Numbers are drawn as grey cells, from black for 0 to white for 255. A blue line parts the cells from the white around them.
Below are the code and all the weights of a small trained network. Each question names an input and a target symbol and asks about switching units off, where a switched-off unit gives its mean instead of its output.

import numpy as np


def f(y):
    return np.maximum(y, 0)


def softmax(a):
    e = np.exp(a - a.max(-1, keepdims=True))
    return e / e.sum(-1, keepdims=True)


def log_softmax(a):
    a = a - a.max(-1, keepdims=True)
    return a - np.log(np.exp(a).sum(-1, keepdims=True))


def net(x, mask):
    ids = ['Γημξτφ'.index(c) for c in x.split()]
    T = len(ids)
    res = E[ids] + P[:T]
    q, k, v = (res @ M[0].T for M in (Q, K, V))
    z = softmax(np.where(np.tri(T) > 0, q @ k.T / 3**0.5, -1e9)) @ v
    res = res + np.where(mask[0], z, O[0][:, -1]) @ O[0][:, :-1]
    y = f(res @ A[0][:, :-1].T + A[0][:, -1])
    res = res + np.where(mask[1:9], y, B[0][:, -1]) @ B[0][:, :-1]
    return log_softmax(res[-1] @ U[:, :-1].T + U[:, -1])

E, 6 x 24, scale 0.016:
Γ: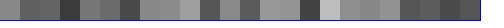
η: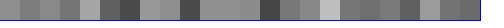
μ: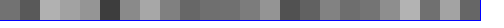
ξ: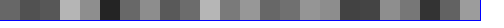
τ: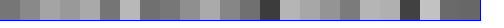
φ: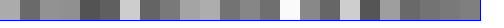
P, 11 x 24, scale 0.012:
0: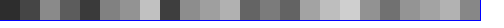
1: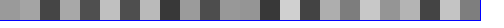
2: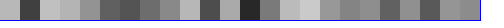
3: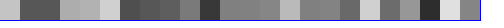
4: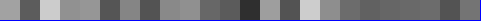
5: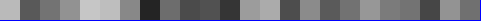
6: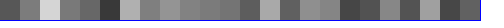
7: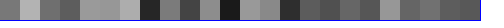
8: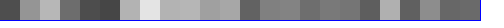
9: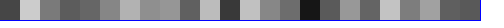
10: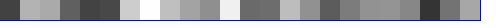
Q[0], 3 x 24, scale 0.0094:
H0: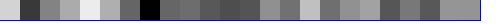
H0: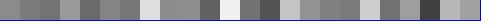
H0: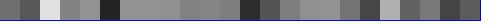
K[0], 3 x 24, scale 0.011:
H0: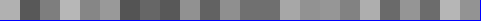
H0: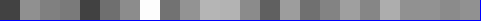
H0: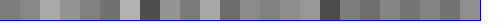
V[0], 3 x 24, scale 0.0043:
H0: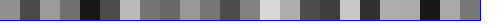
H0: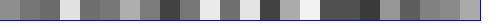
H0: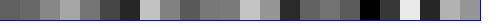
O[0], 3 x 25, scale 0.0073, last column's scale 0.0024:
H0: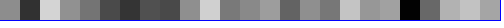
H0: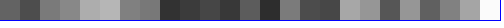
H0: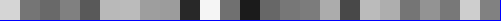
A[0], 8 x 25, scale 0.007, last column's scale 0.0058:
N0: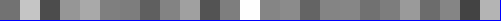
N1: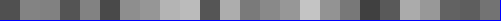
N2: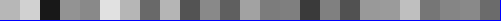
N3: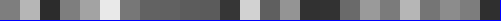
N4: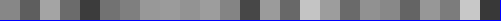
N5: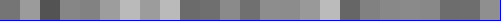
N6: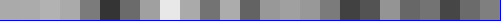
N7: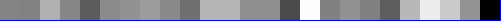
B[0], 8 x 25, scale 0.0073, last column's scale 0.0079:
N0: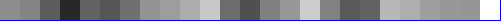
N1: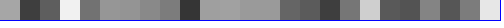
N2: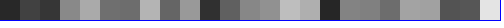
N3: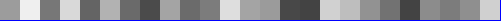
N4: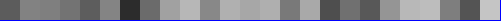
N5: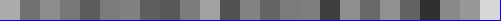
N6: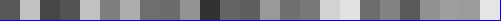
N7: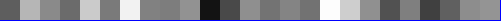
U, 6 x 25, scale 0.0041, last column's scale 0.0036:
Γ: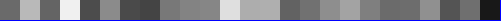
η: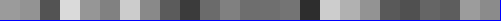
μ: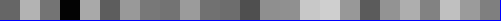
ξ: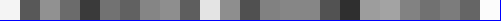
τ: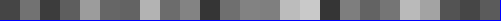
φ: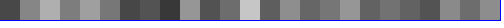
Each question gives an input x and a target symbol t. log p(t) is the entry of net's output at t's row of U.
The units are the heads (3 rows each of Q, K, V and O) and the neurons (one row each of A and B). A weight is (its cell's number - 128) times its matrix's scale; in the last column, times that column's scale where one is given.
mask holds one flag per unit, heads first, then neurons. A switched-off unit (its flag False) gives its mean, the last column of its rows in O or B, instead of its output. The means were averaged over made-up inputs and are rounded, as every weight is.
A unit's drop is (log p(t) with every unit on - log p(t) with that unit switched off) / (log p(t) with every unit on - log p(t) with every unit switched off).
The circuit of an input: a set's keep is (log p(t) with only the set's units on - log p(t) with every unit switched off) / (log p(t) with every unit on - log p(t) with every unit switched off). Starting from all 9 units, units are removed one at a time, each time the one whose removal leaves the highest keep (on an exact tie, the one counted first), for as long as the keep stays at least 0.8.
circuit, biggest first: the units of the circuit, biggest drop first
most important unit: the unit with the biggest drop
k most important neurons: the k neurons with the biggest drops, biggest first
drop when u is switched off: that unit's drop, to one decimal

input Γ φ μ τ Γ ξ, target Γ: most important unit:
N3
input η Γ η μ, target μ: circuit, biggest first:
(H0, N6, N0)
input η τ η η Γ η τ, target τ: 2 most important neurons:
(N0, N1)
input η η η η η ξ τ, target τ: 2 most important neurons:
(N0, N3)
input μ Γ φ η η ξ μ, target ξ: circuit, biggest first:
(H0, N6)
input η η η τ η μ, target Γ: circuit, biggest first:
(N3, H0)
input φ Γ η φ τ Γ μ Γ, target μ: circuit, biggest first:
(H0, N6)
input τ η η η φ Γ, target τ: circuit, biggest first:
(H0, N2)
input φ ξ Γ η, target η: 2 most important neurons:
(N3, N0)
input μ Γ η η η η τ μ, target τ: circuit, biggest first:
(N2, H0)
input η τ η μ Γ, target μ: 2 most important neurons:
(N6, N1)
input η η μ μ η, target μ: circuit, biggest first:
(H0, N6, N1)
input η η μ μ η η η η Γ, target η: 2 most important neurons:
(N1, N6)
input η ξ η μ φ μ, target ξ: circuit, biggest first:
(H0)
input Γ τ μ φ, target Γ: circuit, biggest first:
(N3, H0)
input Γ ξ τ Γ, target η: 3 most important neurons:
(N3, N0, N4)
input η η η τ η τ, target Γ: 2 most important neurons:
(N3, N1)
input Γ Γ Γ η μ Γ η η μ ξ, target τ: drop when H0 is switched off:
1.2
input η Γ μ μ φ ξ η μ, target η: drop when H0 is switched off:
1.0
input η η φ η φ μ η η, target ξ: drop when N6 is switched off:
0.2
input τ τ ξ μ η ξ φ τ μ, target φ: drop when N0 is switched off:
0.1
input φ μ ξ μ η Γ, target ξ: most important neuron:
(N6)
